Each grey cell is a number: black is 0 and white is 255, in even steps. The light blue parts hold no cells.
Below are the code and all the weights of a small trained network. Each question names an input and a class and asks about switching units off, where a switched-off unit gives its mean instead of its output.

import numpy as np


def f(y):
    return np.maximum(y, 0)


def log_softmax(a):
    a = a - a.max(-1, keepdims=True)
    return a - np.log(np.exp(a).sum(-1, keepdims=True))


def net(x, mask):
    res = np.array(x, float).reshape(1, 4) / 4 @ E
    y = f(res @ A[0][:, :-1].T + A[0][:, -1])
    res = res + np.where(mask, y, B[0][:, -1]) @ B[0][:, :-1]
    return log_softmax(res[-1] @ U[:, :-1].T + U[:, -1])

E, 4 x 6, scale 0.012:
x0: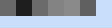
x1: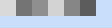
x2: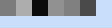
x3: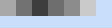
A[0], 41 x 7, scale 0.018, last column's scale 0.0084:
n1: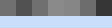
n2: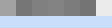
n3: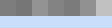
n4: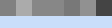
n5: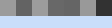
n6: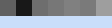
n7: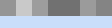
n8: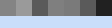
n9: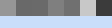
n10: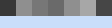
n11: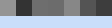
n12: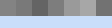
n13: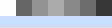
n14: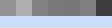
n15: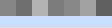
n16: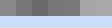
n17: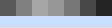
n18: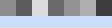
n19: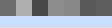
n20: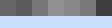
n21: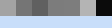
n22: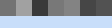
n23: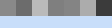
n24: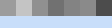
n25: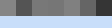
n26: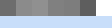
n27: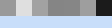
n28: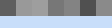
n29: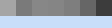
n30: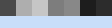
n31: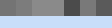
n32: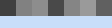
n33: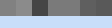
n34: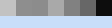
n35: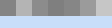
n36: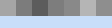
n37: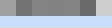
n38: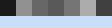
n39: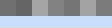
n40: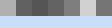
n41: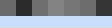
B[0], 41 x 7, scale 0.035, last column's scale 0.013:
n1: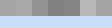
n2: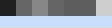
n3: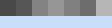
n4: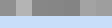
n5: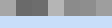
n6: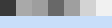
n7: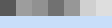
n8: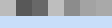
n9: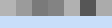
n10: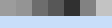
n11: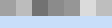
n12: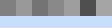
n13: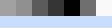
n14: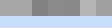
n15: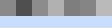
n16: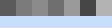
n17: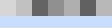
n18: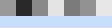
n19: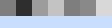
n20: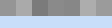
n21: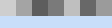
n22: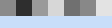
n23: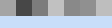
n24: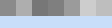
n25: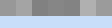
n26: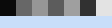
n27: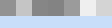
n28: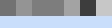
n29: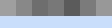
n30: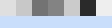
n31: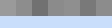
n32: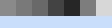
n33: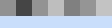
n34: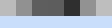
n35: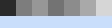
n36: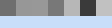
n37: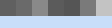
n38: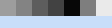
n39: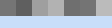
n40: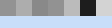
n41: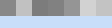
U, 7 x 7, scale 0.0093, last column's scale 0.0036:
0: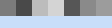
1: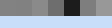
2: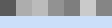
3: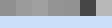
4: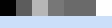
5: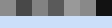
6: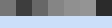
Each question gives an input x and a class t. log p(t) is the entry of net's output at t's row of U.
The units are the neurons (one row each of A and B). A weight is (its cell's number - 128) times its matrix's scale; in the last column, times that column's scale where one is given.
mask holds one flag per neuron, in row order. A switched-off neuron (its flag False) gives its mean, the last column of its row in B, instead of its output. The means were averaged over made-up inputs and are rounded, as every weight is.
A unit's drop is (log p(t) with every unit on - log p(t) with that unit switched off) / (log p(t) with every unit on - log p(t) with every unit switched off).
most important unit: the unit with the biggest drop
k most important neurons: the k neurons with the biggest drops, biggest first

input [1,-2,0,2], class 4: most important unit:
n30
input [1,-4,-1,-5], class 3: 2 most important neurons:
(n30; n13)
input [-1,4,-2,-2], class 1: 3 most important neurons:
(n13; n6; n34)
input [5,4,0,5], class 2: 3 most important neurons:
(n6; n30; n11)
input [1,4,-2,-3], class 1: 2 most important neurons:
(n13; n35)
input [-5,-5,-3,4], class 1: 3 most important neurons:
(n38; n32; n6)
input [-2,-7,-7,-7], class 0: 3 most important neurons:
(n18; n13; n23)
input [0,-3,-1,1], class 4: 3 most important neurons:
(n13; n34; n30)
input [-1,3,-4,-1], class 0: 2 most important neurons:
(n18; n6)
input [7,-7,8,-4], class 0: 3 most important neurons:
(n22; n19; n33)
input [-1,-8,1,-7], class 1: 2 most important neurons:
(n38; n32)
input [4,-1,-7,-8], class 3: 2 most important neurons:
(n30; n17)
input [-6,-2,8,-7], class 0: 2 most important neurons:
(n22; n19)
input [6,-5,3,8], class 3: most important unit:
n40
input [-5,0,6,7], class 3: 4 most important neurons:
(n40; n36; n21; n18)
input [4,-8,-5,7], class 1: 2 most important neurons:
(n38; n32)
